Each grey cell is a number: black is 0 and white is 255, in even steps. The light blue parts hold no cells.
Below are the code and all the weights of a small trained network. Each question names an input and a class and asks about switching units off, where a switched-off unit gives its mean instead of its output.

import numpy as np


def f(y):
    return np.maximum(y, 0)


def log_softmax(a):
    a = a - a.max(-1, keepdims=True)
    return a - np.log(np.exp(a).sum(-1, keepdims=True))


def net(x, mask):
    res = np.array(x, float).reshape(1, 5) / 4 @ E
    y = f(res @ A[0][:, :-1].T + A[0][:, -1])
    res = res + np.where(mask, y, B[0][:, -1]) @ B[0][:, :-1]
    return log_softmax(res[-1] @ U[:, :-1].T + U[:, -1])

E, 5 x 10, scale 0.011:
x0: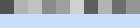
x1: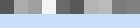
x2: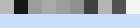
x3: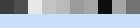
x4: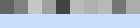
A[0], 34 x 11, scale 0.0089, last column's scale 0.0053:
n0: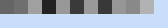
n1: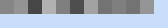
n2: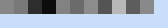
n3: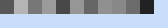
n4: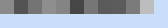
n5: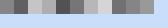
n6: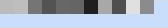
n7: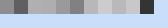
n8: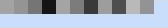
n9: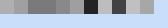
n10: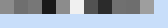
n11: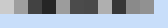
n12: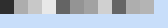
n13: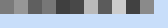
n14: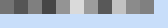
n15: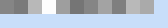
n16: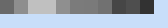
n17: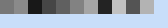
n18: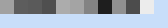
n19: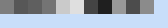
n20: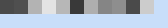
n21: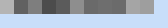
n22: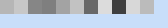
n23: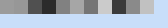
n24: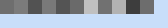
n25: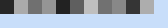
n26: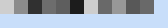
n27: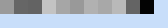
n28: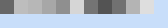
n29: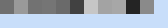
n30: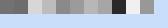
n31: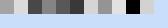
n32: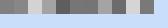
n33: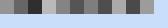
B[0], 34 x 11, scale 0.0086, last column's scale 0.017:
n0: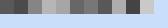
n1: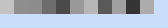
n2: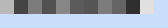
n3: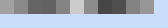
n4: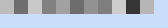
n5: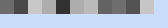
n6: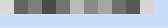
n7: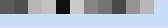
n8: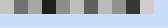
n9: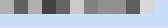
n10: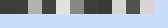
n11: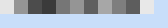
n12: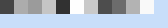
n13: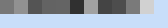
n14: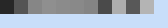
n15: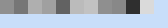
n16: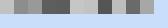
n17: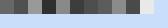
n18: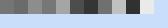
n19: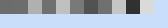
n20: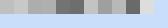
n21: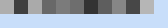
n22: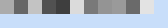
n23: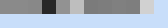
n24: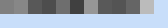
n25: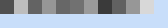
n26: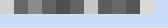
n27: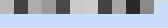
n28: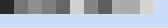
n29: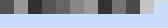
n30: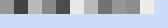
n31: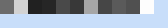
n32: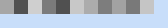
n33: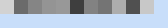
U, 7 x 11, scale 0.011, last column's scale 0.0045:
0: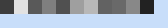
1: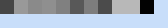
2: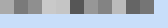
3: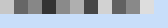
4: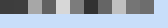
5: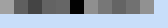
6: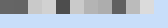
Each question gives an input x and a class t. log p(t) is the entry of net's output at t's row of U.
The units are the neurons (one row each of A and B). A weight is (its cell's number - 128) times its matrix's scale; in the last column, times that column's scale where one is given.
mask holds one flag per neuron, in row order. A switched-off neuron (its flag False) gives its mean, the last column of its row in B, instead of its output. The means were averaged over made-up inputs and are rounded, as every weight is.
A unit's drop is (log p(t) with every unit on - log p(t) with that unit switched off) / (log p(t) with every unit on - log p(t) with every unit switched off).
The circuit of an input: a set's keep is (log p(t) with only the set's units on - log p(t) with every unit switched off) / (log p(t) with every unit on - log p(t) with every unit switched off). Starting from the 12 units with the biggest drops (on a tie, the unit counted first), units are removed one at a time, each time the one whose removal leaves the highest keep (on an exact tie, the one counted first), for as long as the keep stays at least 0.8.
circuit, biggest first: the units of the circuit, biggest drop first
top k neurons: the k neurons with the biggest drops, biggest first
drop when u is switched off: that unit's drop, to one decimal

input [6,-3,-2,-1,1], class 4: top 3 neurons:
(n10; n11; n26)
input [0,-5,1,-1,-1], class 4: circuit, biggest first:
(n10)
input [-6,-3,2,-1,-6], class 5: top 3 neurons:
(n26; n11; n28)
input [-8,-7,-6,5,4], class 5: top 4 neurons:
(n13; n31; n24; n26)
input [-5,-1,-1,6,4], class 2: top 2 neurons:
(n20; n10)
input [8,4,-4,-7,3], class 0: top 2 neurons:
(n31; n25)
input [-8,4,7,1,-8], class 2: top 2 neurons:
(n31; n4)
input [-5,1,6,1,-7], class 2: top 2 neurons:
(n31; n4)
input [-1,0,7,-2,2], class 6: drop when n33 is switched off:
0.1
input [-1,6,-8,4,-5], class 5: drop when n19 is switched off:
0.0
